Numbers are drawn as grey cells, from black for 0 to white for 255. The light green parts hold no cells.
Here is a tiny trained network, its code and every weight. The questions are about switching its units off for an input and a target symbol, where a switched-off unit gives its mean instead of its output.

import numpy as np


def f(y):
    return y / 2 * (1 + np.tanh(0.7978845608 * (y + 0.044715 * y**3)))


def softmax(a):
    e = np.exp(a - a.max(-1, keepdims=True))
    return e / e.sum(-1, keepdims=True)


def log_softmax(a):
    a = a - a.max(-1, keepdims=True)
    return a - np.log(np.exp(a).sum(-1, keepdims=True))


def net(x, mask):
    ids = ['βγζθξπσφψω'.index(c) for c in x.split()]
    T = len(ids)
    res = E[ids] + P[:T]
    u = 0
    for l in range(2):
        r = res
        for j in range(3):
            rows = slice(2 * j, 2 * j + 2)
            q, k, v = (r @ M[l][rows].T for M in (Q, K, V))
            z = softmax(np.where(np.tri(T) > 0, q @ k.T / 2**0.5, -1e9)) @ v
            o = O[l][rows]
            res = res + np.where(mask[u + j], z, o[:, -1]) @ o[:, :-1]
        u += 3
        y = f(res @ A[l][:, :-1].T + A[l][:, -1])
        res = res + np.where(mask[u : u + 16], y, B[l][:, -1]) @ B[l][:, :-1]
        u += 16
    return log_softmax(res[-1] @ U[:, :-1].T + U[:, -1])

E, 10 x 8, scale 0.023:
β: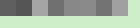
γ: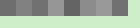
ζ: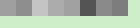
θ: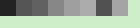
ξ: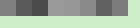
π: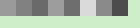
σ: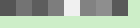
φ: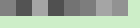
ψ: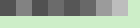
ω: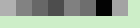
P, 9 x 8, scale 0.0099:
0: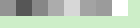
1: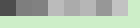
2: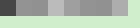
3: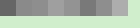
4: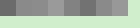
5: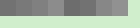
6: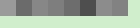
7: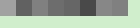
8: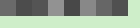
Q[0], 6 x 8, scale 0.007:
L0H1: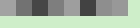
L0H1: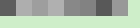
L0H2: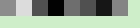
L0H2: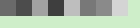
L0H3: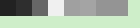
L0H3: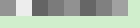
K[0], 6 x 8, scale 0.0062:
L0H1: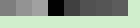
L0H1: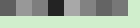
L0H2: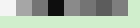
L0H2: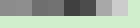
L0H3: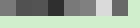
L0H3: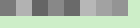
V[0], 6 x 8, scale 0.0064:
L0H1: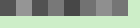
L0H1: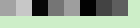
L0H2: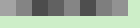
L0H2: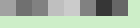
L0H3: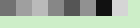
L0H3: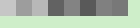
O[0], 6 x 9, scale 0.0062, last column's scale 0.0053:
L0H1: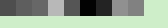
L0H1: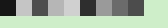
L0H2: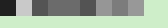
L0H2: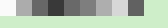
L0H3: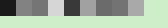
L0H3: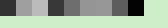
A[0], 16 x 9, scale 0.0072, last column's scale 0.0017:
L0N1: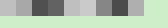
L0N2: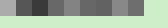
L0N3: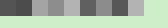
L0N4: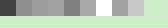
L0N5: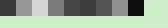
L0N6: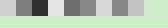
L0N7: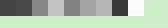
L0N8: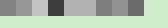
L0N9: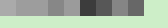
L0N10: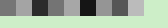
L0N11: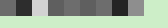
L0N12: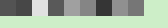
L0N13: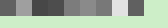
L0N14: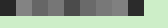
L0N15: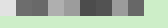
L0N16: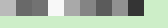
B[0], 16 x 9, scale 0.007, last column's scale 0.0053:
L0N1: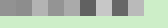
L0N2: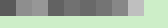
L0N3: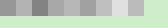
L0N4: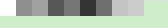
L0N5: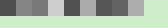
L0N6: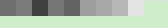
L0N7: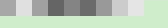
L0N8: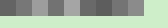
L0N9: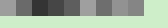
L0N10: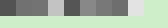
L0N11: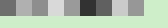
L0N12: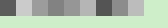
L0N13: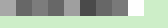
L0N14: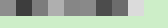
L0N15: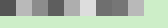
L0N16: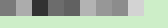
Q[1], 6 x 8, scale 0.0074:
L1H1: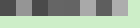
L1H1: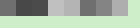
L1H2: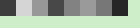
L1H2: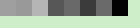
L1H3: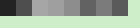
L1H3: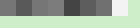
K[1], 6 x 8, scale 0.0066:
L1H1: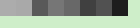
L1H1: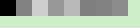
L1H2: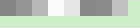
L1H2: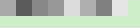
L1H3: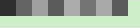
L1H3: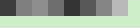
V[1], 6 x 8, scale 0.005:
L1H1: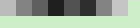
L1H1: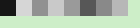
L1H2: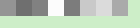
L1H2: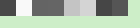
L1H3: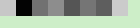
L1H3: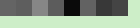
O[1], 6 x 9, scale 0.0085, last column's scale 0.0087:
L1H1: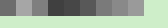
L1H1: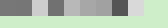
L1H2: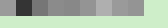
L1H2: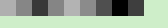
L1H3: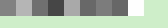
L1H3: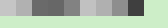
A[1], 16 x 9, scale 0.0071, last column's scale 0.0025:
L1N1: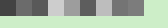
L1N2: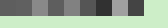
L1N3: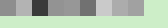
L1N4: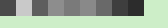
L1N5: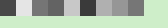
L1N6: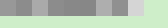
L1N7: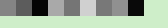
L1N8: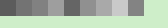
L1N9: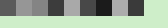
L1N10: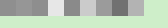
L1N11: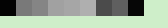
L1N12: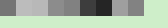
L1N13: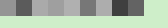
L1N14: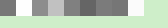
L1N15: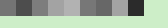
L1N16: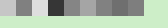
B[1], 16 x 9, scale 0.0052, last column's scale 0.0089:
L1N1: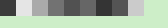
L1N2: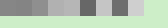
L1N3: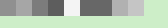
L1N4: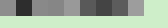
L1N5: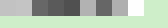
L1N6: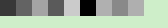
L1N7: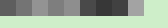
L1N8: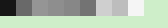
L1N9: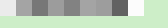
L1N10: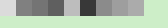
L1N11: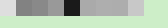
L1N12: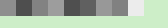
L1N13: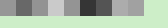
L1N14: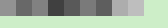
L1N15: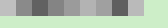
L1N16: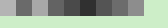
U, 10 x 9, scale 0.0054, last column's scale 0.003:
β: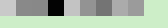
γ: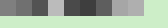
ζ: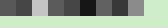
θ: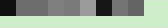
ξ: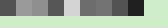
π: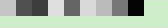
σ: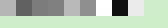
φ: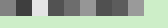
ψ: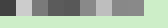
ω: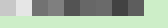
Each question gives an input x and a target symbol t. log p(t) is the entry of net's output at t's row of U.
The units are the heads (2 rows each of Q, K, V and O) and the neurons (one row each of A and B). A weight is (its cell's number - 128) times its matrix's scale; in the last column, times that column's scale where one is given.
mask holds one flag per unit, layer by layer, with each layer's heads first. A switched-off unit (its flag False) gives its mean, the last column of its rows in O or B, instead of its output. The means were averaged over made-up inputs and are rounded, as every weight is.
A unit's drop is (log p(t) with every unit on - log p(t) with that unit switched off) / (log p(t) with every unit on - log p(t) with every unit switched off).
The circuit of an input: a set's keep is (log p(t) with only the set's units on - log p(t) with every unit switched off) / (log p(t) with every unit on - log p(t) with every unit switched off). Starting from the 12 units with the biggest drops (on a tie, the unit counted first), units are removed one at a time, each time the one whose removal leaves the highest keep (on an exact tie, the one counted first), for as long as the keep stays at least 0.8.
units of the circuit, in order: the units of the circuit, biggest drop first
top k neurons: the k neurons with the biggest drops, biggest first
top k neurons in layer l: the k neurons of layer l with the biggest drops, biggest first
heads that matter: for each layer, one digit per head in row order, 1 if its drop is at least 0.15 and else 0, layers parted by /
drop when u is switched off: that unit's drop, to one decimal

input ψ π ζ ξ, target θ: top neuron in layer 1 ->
[L1N7]
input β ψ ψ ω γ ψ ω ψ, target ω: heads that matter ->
010 / 011
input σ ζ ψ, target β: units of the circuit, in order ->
[L0N4, L1N3]
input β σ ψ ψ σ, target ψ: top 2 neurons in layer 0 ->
[L0N3, L0N7]
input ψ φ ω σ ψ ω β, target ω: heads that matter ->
000 / 010
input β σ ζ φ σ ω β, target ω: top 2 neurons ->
[L0N11, L1N9]
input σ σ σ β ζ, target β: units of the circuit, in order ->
[L0H2, L0H3]
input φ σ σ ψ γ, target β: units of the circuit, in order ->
[L0H2, L0N10, L0H3]
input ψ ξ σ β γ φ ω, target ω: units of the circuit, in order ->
[L1N9, L1H1, L0H2, L1N8]
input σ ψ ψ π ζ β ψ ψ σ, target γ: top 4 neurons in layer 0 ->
[L0N1, L0N4, L0N10, L0N6]
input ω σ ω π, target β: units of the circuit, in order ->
[L0H2, L1N10]
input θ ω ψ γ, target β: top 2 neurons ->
[L0N4, L1N3]
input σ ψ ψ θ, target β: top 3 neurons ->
[L0N7, L0N3, L0N10]
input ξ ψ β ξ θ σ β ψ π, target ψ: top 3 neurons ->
[L0N6, L0N7, L0N13]
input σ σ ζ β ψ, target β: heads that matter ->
101 / 001
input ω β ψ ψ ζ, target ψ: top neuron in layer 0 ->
[L0N13]
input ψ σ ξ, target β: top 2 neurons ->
[L0N6, L1N3]
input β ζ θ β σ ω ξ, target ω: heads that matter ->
010 / 110
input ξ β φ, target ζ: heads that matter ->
100 / 000
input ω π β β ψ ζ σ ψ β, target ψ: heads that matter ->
010 / 010
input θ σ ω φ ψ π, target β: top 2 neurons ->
[L1N3, L0N6]
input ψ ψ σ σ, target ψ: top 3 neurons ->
[L0N3, L1N1, L0N7]
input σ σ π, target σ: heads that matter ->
001 / 011
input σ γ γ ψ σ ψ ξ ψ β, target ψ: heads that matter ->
000 / 010
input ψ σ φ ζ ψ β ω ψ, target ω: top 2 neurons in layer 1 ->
[L1N8, L1N6]
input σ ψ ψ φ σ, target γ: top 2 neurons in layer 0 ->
[L0N1, L0N6]
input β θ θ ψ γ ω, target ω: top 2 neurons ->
[L1N9, L1N8]
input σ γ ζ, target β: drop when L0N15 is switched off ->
0.1
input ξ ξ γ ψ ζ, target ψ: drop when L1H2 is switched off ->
0.3
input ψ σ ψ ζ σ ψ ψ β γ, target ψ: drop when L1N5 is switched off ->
0.0
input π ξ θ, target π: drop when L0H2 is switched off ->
-0.1
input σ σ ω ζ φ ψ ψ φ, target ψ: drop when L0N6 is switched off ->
-0.2
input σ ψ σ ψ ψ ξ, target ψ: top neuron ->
[L0N15]
